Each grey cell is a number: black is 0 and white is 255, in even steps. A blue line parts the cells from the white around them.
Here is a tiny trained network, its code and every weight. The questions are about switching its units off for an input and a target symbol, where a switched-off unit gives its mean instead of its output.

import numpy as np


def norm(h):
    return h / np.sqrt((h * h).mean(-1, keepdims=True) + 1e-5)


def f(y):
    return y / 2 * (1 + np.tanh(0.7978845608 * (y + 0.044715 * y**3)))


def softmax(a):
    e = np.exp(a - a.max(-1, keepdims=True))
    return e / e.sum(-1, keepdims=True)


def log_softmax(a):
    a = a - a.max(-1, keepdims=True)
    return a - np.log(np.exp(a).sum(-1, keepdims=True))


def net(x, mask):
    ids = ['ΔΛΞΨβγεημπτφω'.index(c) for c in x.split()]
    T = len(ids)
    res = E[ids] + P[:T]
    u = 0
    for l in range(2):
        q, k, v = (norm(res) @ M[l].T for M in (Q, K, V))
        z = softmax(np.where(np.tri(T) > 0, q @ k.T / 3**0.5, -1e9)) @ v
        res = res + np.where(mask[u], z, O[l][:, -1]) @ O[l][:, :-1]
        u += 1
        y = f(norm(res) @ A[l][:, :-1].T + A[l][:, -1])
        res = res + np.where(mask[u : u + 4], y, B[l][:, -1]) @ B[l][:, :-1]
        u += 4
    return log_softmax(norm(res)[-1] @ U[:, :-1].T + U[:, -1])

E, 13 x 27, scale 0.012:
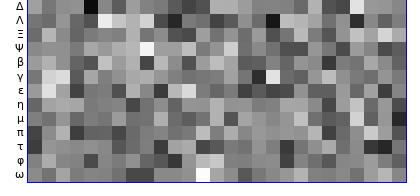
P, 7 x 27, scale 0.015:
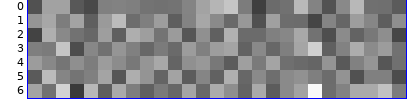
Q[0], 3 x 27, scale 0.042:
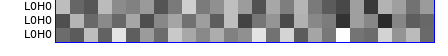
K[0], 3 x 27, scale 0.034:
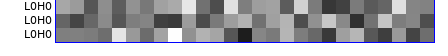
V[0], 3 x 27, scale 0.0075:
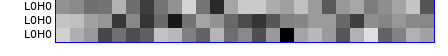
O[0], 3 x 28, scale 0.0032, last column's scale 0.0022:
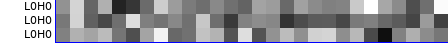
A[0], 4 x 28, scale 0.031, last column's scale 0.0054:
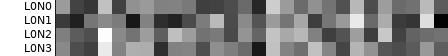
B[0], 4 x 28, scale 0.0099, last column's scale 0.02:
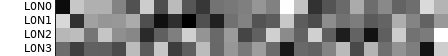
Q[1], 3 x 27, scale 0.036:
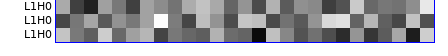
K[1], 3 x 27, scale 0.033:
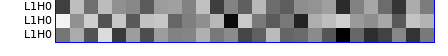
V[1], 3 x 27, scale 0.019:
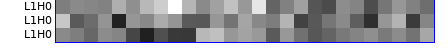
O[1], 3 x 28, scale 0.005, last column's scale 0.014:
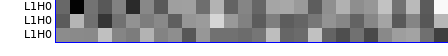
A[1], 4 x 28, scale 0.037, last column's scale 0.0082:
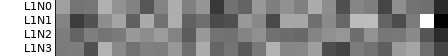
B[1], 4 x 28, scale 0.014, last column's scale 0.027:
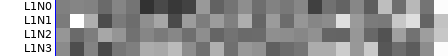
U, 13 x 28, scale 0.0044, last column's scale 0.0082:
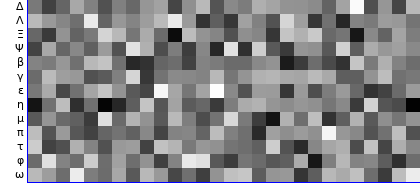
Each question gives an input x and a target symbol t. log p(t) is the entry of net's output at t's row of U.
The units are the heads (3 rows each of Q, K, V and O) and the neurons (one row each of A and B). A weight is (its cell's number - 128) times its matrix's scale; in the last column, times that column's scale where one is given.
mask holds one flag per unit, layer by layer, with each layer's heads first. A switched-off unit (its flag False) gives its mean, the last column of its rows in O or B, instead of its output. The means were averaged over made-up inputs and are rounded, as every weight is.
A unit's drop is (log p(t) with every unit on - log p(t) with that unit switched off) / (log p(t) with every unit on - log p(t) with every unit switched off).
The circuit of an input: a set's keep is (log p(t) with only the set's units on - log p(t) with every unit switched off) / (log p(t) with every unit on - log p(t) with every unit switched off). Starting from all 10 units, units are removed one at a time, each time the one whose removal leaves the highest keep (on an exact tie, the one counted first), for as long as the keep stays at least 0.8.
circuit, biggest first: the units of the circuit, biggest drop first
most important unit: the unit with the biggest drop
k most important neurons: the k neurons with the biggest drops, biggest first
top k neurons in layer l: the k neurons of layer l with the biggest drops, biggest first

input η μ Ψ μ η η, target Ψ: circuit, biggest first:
[L0N2; L1N0; L1N3; L1N1]
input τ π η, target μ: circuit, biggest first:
[L1H0; L0N2; L1N1]
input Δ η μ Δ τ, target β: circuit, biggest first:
[L0N1]
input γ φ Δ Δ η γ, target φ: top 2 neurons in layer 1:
[L1N3; L1N0]
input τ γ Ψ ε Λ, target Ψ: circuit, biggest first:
[L0N3; L0N0]
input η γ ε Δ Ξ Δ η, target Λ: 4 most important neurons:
[L0N0; L1N3; L1N0; L1N1]
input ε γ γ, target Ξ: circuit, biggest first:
[L0N2; L1H0; L1N0; L1N3]
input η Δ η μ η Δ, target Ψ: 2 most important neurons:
[L0N2; L0N0]
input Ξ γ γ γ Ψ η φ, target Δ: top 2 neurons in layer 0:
[L0N3; L0N1]
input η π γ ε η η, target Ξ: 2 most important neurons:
[L0N2; L0N3]
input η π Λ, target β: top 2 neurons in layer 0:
[L0N0; L0N2]
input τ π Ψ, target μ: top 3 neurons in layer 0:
[L0N1; L0N2; L0N3]
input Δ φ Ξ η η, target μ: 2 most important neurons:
[L0N3; L0N2]
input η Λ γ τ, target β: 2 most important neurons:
[L0N1; L1N3]
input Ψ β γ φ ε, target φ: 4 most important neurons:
[L0N2; L0N3; L1N3; L1N0]
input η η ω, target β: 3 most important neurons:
[L0N0; L0N2; L0N3]
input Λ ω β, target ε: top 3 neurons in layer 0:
[L0N3; L0N2; L0N1]
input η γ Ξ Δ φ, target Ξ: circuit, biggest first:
[L1N3]
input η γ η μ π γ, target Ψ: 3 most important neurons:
[L0N2; L0N0; L1N0]
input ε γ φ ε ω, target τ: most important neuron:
[L1N2]
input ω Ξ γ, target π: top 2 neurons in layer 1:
[L1N3; L1N0]
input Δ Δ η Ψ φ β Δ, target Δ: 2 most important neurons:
[L0N3; L0N1]
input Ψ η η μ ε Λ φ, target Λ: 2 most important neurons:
[L1N3; L0N0]
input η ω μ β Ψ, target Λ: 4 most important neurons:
[L0N2; L1N3; L1N0; L0N3]
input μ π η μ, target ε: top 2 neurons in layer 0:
[L0N3; L0N0]
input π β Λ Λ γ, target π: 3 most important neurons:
[L0N2; L1N3; L1N0]
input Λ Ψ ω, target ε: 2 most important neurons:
[L0N3; L0N2]
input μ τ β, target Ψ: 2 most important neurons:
[L0N2; L1N0]
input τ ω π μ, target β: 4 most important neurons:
[L1N3; L0N3; L0N0; L1N1]
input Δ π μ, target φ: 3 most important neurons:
[L0N2; L0N3; L1N3]
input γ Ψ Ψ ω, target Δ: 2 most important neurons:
[L0N3; L0N0]
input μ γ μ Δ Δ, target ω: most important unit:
L0N0
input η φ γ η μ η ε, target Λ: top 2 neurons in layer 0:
[L0N0; L0N3]
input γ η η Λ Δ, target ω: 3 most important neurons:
[L0N0; L0N2; L1N3]
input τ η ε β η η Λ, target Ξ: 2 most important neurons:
[L1N0; L0N3]
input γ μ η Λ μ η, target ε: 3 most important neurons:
[L0N3; L0N2; L1N3]
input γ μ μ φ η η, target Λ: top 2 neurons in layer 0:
[L0N0; L0N2]
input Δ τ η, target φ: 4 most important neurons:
[L0N2; L0N3; L1N3; L1N0]
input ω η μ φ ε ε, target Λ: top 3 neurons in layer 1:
[L1N2; L1N3; L1N0]
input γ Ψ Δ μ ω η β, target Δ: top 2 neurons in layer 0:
[L0N3; L0N1]
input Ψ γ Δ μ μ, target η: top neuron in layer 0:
[L0N0]
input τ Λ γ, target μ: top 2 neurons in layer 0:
[L0N2; L0N1]
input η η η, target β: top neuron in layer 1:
[L1N3]
